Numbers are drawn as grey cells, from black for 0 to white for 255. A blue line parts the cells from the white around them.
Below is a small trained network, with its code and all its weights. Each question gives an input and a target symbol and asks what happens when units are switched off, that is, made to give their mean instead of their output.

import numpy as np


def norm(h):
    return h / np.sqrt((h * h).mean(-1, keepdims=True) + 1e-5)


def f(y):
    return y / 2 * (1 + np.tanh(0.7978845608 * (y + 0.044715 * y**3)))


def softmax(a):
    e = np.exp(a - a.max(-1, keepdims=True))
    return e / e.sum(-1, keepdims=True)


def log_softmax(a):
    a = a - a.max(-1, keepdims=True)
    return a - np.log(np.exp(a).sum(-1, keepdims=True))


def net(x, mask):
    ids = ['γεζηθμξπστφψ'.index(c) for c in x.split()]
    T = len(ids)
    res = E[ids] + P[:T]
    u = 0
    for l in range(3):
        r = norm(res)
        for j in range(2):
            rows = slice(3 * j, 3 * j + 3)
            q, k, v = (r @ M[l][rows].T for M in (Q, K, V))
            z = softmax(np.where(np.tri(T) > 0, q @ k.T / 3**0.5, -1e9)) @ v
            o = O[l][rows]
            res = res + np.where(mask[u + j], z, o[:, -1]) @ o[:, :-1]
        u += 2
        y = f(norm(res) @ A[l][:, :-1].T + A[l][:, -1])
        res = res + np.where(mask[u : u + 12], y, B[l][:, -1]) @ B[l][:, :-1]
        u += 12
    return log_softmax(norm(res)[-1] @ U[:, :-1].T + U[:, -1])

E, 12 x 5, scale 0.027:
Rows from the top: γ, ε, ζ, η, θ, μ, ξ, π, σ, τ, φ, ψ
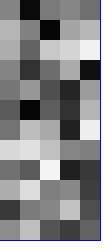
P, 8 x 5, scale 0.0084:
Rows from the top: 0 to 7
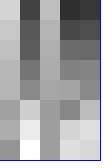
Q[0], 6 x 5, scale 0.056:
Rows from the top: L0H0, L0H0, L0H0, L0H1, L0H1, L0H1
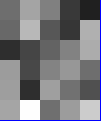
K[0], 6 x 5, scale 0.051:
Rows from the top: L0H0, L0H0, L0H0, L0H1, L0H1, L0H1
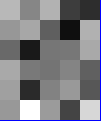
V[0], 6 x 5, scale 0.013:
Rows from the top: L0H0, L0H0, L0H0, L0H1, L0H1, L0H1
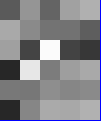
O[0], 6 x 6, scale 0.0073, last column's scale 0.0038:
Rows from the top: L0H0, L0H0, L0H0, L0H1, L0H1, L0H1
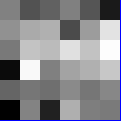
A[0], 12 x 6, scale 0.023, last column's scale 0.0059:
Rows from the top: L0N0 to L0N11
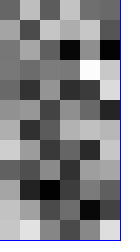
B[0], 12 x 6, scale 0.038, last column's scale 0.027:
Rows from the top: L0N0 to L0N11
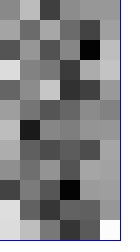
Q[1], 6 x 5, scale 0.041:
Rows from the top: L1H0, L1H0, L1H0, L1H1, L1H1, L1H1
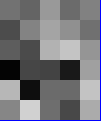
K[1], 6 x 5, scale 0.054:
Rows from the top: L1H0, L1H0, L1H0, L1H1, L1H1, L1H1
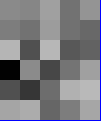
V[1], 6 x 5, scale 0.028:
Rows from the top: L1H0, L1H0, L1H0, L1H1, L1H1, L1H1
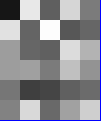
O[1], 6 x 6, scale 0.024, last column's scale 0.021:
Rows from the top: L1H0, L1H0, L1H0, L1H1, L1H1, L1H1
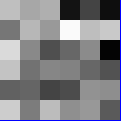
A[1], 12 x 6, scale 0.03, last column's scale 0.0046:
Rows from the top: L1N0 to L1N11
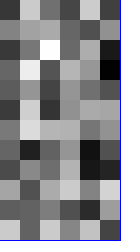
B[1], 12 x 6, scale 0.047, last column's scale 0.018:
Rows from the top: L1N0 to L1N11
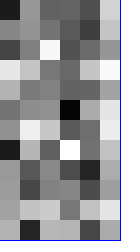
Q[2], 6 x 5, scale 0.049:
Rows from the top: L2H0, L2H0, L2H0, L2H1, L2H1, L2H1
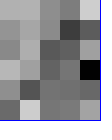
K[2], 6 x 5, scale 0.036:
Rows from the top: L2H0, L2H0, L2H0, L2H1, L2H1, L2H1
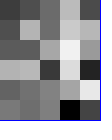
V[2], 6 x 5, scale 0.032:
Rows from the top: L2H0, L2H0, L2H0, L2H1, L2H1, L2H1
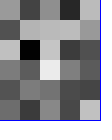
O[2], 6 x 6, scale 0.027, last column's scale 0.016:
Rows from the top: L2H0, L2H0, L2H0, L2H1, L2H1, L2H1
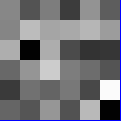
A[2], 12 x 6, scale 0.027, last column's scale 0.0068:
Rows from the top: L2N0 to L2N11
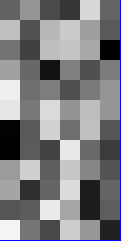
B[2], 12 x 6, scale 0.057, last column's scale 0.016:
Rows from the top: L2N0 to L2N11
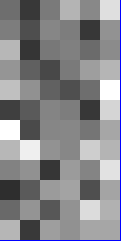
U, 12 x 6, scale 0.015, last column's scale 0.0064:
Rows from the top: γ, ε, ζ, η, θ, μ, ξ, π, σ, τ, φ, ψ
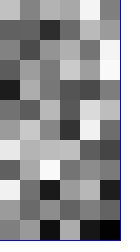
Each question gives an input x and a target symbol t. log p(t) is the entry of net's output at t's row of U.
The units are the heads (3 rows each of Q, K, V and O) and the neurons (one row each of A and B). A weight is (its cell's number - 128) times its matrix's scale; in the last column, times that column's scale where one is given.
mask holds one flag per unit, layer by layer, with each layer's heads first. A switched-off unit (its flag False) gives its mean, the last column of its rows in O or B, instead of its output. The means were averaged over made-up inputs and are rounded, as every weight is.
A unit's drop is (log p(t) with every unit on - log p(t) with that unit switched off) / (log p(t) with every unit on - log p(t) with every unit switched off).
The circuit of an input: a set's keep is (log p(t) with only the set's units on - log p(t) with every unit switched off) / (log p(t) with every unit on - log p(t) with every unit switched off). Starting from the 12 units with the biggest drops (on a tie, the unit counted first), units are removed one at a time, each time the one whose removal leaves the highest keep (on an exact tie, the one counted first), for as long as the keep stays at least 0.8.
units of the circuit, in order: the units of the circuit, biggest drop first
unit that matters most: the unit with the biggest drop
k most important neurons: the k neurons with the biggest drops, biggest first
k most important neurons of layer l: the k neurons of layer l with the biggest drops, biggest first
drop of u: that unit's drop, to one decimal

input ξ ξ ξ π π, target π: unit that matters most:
L1H1
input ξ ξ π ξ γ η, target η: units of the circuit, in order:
[L1N7 L0N11]
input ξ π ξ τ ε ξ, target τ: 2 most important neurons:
[L0N3 L0N9]
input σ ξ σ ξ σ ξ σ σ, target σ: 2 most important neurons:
[L0N2 L1N2]
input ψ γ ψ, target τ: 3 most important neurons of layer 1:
[L1N6 L1N0 L1N2]
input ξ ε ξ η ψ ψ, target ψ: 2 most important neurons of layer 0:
[L0N2 L0N3]
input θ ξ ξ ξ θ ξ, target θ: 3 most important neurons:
[L0N2 L1N0 L0N0]
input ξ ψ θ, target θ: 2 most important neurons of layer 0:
[L0N2 L0N9]
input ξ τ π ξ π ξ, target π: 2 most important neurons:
[L0N9 L0N2]
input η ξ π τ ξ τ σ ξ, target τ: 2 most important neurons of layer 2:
[L2N8 L2N11]
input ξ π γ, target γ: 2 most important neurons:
[L0N6 L2N6]
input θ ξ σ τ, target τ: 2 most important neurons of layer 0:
[L0N10 L0N7]
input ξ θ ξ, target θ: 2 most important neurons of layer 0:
[L0N2 L0N3]
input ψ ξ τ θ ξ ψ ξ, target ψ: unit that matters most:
L0N3
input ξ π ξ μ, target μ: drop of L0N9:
0.1
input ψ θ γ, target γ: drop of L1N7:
0.2
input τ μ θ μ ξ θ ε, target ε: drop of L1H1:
0.2
